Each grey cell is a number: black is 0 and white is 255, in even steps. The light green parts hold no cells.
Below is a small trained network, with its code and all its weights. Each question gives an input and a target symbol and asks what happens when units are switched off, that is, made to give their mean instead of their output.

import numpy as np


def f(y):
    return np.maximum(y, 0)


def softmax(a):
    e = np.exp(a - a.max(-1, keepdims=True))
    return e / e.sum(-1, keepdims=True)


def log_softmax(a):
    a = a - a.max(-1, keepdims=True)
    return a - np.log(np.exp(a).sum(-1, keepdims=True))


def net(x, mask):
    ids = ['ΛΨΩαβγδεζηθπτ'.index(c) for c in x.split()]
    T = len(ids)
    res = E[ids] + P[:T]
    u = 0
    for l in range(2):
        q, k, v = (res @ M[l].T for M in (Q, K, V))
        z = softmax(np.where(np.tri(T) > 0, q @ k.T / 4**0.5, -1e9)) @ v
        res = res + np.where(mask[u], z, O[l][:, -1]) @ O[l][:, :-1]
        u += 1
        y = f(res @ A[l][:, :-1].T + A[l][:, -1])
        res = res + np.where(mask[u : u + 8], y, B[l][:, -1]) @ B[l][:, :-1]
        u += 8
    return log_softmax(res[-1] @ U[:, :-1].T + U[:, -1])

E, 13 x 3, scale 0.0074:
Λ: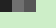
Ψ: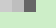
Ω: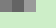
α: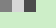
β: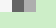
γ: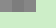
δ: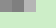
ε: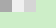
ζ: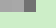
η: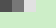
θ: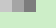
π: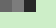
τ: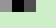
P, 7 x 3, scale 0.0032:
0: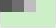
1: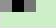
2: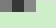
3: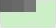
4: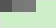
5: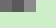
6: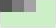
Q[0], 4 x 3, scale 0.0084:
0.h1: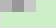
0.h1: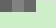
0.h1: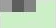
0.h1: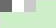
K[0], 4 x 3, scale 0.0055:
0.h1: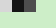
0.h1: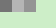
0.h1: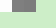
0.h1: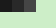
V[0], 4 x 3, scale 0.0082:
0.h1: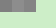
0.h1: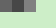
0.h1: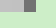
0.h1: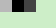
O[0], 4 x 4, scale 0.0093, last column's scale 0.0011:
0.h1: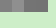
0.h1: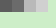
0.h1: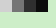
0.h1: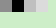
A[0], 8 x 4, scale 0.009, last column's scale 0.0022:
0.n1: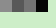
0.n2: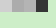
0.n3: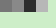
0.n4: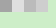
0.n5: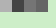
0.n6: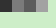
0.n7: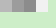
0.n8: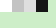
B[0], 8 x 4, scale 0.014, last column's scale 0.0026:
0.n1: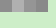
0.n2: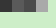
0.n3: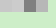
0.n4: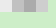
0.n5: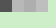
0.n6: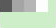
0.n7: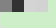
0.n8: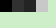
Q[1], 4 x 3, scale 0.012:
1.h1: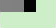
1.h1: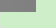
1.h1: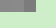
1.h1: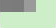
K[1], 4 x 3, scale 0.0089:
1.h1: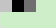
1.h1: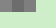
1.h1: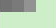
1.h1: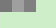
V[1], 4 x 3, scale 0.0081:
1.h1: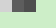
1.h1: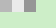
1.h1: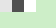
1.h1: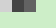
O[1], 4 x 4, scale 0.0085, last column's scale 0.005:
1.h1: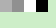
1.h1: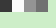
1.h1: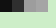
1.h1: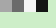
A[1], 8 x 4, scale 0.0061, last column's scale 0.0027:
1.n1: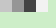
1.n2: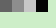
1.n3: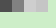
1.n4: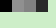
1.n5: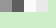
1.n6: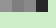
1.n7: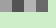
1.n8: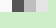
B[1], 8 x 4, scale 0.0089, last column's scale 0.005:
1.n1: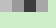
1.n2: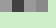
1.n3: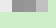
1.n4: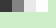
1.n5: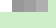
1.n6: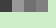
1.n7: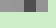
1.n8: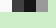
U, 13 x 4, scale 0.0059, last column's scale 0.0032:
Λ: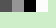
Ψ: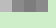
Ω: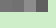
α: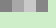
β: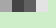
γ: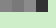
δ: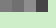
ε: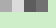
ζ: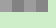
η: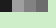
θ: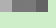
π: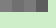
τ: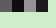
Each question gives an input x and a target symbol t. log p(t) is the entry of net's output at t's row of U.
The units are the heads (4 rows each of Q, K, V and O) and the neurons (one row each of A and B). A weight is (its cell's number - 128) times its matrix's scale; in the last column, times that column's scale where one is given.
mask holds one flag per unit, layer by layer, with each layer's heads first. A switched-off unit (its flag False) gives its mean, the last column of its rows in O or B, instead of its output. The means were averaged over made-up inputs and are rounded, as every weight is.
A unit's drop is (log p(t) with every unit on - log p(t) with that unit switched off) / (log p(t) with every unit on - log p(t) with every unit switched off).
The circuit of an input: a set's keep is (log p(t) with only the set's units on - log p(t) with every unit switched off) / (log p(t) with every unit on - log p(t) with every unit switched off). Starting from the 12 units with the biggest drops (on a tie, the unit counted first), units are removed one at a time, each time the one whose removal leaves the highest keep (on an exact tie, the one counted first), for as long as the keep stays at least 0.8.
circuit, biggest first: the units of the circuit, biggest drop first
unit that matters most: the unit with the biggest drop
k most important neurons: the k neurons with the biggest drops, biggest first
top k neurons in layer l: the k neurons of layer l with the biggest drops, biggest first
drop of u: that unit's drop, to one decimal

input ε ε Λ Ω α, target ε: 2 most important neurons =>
[0.n8; 0.n3]
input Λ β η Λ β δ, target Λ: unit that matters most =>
1.h1
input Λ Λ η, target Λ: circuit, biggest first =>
[1.h1; 0.n6; 0.h1]
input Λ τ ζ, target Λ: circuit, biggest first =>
[1.h1; 0.h1; 0.n6; 1.n4]
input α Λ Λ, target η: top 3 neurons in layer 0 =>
[0.n6; 0.n4; 0.n3]
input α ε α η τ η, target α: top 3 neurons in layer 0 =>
[0.n4; 0.n3; 0.n8]
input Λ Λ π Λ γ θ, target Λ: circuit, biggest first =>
[1.h1; 0.h1; 0.n6; 1.n4]
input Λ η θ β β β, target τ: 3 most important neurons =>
[0.n8; 0.n7; 0.n2]
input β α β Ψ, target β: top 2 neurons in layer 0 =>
[0.n8; 0.n6]
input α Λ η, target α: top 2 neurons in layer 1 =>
[1.n4; 1.n3]
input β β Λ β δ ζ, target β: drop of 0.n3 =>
0.1
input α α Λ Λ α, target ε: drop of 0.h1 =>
0.4
